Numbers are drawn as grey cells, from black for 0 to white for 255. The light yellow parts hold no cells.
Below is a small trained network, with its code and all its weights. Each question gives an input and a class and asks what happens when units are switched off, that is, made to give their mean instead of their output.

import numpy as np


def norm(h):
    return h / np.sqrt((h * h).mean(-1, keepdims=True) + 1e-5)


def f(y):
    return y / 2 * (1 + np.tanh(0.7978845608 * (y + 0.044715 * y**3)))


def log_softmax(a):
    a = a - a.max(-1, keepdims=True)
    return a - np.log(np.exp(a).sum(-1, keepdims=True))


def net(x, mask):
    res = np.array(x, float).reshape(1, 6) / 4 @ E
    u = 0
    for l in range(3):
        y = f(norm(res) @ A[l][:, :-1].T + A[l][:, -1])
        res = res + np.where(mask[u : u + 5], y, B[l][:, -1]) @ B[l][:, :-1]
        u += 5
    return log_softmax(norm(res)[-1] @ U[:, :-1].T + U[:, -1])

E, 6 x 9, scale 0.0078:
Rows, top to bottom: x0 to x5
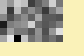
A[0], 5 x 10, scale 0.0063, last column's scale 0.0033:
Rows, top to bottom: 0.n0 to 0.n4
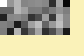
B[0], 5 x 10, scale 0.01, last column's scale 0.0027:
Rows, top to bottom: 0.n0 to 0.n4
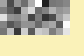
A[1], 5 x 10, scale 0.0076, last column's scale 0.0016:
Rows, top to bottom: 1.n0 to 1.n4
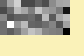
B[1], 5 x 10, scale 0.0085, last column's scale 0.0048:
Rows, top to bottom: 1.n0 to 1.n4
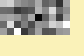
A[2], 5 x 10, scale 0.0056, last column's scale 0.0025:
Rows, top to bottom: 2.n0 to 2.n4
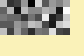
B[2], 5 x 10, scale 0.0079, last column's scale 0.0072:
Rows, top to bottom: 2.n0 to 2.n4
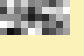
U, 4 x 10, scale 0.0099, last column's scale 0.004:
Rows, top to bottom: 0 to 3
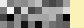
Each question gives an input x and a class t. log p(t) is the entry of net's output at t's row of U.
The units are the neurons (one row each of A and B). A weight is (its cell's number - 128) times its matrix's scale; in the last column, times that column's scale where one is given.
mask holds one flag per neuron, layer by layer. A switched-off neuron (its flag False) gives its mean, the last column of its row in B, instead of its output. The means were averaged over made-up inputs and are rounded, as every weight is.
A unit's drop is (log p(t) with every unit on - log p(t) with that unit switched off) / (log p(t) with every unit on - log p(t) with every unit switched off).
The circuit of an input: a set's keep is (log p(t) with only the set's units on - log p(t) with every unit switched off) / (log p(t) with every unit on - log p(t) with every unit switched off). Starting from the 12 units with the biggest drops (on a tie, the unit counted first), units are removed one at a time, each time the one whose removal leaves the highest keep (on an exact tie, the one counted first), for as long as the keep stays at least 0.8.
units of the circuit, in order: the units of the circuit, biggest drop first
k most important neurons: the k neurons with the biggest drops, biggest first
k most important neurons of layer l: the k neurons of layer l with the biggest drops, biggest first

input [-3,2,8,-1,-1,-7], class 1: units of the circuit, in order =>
(0.n4)
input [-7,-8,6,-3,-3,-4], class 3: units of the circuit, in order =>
(1.n3, 1.n2, 2.n0, 2.n2)
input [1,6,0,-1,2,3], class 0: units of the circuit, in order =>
(0.n0, 2.n1)
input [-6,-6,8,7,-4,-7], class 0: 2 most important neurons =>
(2.n3, 1.n4)
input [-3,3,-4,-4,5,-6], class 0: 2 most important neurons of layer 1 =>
(1.n3, 1.n0)
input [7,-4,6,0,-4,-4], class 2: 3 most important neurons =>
(2.n4, 0.n4, 1.n3)
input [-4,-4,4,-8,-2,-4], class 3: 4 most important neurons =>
(1.n3, 1.n2, 2.n2, 2.n3)
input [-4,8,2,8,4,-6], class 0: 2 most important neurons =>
(2.n3, 2.n1)
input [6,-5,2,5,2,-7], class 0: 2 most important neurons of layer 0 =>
(0.n2, 0.n4)
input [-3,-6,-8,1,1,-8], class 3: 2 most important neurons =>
(2.n1, 1.n3)
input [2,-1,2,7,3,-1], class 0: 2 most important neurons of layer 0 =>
(0.n1, 0.n4)
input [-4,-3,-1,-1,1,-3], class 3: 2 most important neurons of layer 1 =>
(1.n2, 1.n3)
